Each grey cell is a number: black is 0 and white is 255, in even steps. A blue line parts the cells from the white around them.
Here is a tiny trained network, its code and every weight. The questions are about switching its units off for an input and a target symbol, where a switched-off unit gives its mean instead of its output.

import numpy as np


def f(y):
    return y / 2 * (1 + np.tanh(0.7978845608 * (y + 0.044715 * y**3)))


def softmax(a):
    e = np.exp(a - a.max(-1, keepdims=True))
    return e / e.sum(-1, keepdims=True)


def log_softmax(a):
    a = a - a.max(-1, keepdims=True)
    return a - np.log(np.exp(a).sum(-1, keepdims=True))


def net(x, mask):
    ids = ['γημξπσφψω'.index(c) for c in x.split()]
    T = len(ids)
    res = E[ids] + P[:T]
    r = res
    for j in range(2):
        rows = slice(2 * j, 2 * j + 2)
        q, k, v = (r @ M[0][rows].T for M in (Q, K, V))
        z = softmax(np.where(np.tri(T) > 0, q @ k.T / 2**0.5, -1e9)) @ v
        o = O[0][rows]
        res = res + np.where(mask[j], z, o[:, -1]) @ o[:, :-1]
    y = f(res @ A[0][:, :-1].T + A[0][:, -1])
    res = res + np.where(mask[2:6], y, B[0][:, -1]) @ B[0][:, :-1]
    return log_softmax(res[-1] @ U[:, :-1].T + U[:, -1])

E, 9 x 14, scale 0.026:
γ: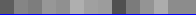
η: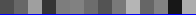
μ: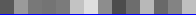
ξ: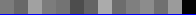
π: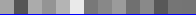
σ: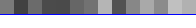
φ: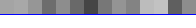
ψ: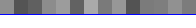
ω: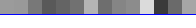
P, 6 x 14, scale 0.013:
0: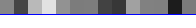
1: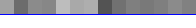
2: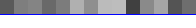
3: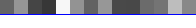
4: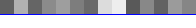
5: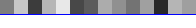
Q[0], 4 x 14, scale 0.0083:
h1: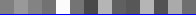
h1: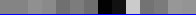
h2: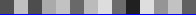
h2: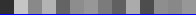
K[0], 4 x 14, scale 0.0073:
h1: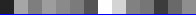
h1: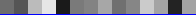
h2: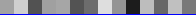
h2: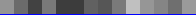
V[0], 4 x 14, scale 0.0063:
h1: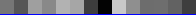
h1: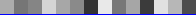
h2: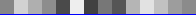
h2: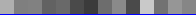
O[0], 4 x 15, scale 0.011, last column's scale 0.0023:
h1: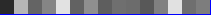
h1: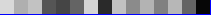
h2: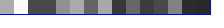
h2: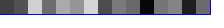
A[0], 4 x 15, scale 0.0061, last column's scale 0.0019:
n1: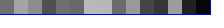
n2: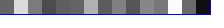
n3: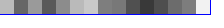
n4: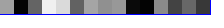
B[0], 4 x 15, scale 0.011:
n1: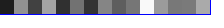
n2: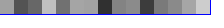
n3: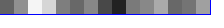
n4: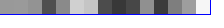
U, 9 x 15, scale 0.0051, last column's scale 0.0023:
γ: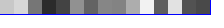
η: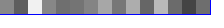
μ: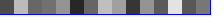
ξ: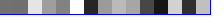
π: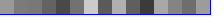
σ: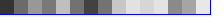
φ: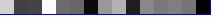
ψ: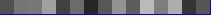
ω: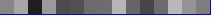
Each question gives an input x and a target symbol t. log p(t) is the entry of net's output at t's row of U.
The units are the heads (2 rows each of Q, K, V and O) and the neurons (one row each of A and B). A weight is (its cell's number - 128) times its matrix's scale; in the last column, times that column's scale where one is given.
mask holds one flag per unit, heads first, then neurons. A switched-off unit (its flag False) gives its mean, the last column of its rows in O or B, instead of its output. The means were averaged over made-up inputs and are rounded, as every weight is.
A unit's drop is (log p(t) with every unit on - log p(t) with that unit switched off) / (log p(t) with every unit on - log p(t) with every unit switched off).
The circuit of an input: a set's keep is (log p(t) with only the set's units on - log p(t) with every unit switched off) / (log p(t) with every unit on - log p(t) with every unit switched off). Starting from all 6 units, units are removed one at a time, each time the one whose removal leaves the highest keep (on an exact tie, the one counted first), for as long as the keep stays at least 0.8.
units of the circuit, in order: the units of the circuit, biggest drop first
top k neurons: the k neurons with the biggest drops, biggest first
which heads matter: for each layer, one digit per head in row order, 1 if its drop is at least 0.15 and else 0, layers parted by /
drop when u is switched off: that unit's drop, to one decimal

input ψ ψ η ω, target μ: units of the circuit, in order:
h1
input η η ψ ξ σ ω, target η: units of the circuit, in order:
h2, h1, n3
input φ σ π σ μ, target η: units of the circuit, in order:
h1, n3, h2
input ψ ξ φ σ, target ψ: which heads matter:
01
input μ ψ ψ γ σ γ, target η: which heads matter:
11
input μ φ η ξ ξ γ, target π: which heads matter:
10
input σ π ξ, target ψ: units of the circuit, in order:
n1, h1
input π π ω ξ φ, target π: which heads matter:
11
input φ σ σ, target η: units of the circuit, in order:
h1, h2, n3
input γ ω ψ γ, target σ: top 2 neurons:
n4, n2
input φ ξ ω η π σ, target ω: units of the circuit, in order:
n2, h1
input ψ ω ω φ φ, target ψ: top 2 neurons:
n1, n3
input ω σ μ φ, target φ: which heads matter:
10
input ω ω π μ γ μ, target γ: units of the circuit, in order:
h1
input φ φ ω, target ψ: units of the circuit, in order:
h2, n1, n3
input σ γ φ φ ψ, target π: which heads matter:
01
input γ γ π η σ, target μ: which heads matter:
11
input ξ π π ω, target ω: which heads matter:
10
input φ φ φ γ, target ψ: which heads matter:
01
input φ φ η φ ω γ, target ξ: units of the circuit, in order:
h1, h2, n4
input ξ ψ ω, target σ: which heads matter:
01
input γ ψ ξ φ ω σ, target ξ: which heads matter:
11
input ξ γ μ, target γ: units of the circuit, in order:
h2
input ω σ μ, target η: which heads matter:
10
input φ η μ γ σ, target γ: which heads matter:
10
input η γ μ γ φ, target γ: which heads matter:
11
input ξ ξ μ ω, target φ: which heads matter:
10
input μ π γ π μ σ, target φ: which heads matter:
10
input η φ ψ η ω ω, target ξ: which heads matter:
11
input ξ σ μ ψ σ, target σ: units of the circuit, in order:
h2
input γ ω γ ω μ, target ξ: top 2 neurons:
n4, n1
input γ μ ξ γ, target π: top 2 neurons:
n2, n1
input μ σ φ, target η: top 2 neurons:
n3, n4
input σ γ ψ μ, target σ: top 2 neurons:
n4, n2
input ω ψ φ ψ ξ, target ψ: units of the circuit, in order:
n1
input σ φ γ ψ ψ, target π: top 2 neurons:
n4, n1
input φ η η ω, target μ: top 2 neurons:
n2, n1
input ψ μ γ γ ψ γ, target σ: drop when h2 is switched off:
0.7
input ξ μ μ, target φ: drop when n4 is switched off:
0.1
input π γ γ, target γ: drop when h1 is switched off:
0.2
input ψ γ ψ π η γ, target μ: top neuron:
n2
